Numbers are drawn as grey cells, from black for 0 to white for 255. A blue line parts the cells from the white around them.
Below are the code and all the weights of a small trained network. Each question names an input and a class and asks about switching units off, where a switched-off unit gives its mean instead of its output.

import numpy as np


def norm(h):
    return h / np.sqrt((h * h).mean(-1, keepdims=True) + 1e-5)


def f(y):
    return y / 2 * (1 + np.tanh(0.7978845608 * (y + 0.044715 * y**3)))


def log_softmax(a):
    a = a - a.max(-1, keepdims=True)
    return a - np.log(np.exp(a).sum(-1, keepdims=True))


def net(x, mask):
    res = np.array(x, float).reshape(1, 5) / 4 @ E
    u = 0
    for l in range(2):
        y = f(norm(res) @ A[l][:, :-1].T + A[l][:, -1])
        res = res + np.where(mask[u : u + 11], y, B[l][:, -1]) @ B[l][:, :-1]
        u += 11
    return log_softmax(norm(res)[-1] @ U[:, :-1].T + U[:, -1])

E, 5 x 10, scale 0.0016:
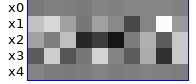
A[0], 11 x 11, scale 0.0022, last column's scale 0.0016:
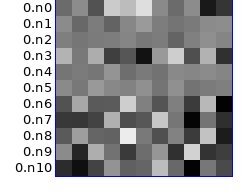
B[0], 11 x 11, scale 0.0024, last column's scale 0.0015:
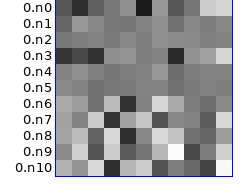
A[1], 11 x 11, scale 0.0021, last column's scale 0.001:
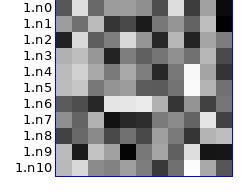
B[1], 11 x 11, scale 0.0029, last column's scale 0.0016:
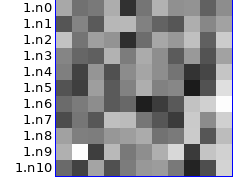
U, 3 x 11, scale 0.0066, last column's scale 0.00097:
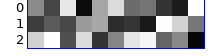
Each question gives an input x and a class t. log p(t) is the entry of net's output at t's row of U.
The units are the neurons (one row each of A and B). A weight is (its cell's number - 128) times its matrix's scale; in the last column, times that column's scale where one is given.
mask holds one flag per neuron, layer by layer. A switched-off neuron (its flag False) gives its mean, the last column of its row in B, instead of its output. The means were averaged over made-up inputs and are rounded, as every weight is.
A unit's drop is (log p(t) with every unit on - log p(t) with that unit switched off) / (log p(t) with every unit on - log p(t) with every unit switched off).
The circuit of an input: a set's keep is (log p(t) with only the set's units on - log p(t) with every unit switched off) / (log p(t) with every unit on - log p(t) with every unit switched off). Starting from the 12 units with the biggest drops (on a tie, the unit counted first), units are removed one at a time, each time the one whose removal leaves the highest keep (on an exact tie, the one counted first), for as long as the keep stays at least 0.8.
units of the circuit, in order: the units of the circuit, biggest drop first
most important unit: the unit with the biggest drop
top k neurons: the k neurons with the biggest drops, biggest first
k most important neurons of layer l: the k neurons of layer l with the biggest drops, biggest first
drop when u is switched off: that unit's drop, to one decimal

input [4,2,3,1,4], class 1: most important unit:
0.n10
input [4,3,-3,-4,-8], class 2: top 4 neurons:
[1.n9, 0.n3, 0.n9, 0.n10]
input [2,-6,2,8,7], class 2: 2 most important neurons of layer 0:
[0.n8, 0.n6]
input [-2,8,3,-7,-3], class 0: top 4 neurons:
[1.n4, 1.n5, 1.n10, 0.n8]
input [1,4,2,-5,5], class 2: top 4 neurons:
[1.n9, 0.n9, 0.n10, 0.n7]
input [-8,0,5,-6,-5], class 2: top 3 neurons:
[1.n9, 0.n9, 0.n0]
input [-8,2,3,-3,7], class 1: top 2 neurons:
[0.n8, 1.n7]
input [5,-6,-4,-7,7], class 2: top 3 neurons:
[1.n9, 0.n9, 1.n5]
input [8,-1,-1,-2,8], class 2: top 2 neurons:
[0.n9, 0.n3]
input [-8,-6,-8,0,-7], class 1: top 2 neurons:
[1.n6, 0.n0]
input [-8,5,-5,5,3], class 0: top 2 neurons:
[0.n9, 0.n3]
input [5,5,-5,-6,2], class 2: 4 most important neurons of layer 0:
[0.n9, 0.n3, 0.n10, 0.n7]
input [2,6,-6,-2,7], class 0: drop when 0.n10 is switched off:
-0.1
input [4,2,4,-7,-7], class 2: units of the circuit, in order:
[1.n9]
